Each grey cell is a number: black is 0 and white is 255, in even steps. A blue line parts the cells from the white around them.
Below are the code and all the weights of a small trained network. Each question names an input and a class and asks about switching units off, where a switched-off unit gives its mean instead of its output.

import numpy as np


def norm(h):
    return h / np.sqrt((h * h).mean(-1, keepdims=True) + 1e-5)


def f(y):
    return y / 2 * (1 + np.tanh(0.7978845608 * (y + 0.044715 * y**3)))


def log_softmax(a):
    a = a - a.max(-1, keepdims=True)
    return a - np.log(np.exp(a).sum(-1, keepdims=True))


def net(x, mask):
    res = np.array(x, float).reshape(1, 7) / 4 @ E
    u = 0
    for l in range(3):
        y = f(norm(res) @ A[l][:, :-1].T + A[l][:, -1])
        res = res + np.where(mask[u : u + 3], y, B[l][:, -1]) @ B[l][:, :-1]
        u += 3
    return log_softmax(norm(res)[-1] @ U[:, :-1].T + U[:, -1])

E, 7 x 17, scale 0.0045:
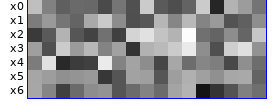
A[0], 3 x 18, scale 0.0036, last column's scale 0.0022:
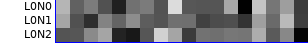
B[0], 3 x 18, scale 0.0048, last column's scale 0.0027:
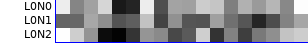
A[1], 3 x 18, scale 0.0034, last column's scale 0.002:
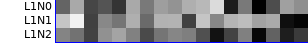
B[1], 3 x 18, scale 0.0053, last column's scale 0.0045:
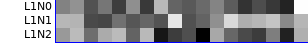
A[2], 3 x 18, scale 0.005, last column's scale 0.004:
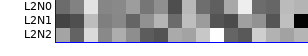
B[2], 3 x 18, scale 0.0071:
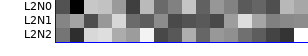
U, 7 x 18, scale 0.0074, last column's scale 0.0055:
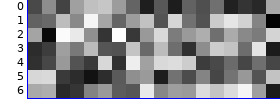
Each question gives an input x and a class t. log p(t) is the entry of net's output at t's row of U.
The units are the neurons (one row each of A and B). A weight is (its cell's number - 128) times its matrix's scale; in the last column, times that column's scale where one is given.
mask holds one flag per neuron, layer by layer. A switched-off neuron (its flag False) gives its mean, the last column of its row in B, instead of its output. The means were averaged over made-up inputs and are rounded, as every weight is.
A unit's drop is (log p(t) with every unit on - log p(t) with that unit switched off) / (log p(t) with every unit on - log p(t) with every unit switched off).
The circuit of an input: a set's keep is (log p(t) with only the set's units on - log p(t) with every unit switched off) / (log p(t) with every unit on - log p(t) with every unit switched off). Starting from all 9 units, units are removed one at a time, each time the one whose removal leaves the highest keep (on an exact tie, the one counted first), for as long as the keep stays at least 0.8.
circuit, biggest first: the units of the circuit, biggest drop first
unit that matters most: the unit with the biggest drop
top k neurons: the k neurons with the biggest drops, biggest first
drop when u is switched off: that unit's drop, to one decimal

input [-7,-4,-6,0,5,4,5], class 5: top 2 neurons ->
(L2N2 L1N1)
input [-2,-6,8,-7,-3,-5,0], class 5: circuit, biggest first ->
(L0N2)
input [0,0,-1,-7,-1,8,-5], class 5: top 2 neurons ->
(L2N2 L0N2)
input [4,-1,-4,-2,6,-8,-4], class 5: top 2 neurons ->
(L2N2 L2N0)
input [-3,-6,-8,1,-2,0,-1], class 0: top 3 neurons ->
(L0N0 L1N2 L2N2)
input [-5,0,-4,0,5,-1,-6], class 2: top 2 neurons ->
(L2N0 L1N0)
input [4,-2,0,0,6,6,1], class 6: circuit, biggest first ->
(L1N1 L1N0)
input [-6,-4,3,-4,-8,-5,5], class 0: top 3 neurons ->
(L2N1 L0N0 L1N0)
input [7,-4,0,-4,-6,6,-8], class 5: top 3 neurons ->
(L0N2 L2N2 L2N0)
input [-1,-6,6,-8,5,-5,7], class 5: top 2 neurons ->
(L2N2 L0N2)
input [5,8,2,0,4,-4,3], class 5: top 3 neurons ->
(L2N2 L2N0 L1N0)
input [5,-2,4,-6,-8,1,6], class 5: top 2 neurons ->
(L0N2 L2N2)
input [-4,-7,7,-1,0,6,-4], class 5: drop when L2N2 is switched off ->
0.2
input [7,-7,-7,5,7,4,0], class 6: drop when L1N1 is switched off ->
0.3
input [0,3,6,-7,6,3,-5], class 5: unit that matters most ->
L2N2
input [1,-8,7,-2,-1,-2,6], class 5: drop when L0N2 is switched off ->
0.6
